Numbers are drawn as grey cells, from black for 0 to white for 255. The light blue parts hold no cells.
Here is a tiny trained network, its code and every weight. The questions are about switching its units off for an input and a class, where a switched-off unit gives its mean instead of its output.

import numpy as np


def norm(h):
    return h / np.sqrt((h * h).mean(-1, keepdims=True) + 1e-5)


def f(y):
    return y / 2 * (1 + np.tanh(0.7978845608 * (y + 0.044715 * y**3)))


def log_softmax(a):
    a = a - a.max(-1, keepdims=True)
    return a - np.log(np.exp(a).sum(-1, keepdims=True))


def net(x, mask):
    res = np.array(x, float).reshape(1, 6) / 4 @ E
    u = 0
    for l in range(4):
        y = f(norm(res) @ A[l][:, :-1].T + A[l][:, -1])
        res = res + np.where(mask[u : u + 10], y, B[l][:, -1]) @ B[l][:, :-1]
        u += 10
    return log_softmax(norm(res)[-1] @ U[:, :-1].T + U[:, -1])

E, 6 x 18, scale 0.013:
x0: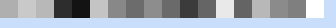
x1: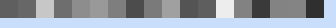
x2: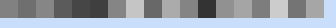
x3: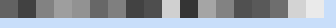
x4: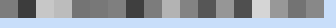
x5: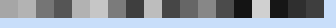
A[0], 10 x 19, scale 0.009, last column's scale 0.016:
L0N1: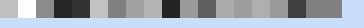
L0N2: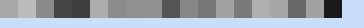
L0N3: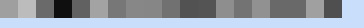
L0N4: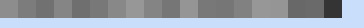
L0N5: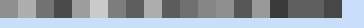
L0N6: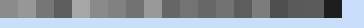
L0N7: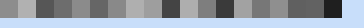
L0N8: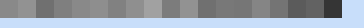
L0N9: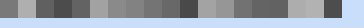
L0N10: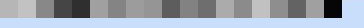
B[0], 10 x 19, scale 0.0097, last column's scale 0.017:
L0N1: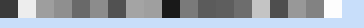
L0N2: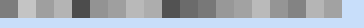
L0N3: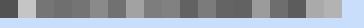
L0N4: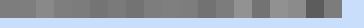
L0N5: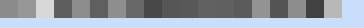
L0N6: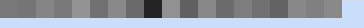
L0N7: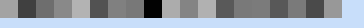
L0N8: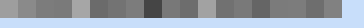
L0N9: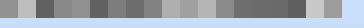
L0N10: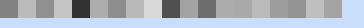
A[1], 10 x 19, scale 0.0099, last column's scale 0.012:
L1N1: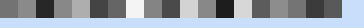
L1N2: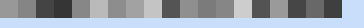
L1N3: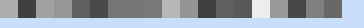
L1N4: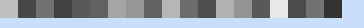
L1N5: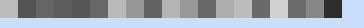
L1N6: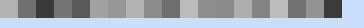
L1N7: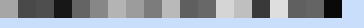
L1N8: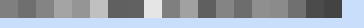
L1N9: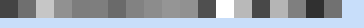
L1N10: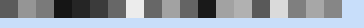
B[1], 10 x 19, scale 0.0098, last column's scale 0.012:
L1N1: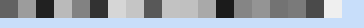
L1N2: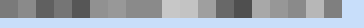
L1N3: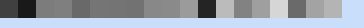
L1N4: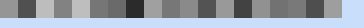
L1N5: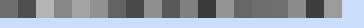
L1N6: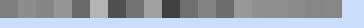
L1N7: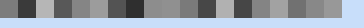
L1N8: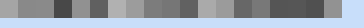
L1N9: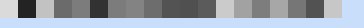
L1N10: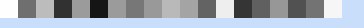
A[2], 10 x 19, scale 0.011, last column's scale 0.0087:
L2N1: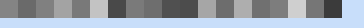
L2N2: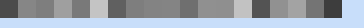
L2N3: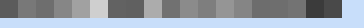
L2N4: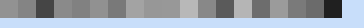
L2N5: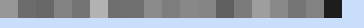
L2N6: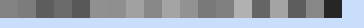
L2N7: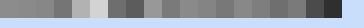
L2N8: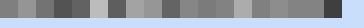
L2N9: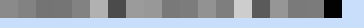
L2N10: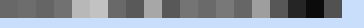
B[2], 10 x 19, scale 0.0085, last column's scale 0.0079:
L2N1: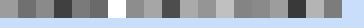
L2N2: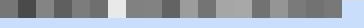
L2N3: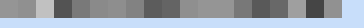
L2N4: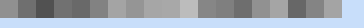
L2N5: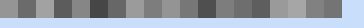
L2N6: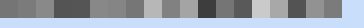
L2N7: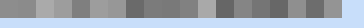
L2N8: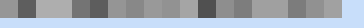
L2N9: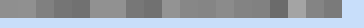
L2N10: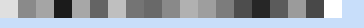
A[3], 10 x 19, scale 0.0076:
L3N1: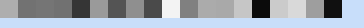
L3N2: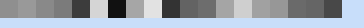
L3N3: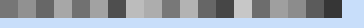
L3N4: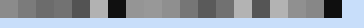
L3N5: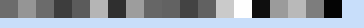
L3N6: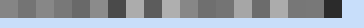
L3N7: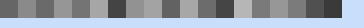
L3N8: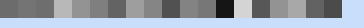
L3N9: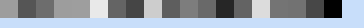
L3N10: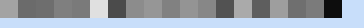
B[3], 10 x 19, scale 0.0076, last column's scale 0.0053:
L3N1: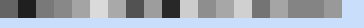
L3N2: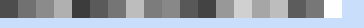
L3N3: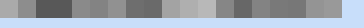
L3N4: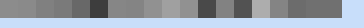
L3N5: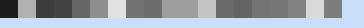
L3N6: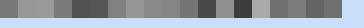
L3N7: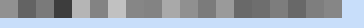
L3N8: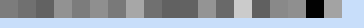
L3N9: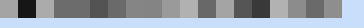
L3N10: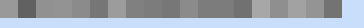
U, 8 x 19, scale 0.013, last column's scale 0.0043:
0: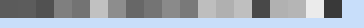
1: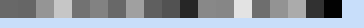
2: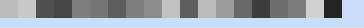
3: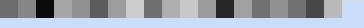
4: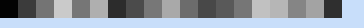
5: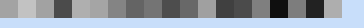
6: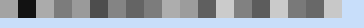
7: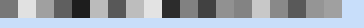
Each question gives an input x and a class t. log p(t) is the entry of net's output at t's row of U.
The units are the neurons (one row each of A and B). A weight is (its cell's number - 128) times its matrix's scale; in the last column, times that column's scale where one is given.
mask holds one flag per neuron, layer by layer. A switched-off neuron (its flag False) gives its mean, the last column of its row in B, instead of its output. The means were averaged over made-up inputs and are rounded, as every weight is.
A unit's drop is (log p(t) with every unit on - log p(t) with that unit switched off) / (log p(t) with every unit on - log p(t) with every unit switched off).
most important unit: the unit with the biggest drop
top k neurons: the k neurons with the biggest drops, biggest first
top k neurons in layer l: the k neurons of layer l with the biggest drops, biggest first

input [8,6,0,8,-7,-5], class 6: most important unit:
L0N1
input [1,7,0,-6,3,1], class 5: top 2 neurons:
[L2N10; L0N10]
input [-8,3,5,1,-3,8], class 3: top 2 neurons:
[L1N1; L0N1]
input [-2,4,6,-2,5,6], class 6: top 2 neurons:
[L1N3; L0N1]
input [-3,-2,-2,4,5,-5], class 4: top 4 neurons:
[L1N10; L2N10; L1N3; L1N9]
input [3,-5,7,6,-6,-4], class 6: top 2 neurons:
[L0N1; L1N10]
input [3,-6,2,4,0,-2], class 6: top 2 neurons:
[L0N1; L1N10]
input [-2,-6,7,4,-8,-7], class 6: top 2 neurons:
[L1N10; L0N1]
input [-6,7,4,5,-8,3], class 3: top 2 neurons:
[L1N1; L1N10]
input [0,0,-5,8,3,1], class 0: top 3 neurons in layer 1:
[L1N10; L1N1; L1N3]
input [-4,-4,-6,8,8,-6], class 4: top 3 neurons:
[L1N10; L2N10; L1N9]
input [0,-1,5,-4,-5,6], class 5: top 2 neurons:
[L0N7; L0N5]
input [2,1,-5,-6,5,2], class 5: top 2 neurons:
[L2N10; L0N5]
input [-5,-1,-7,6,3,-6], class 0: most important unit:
L1N1
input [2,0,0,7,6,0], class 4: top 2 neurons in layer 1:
[L1N10; L1N9]
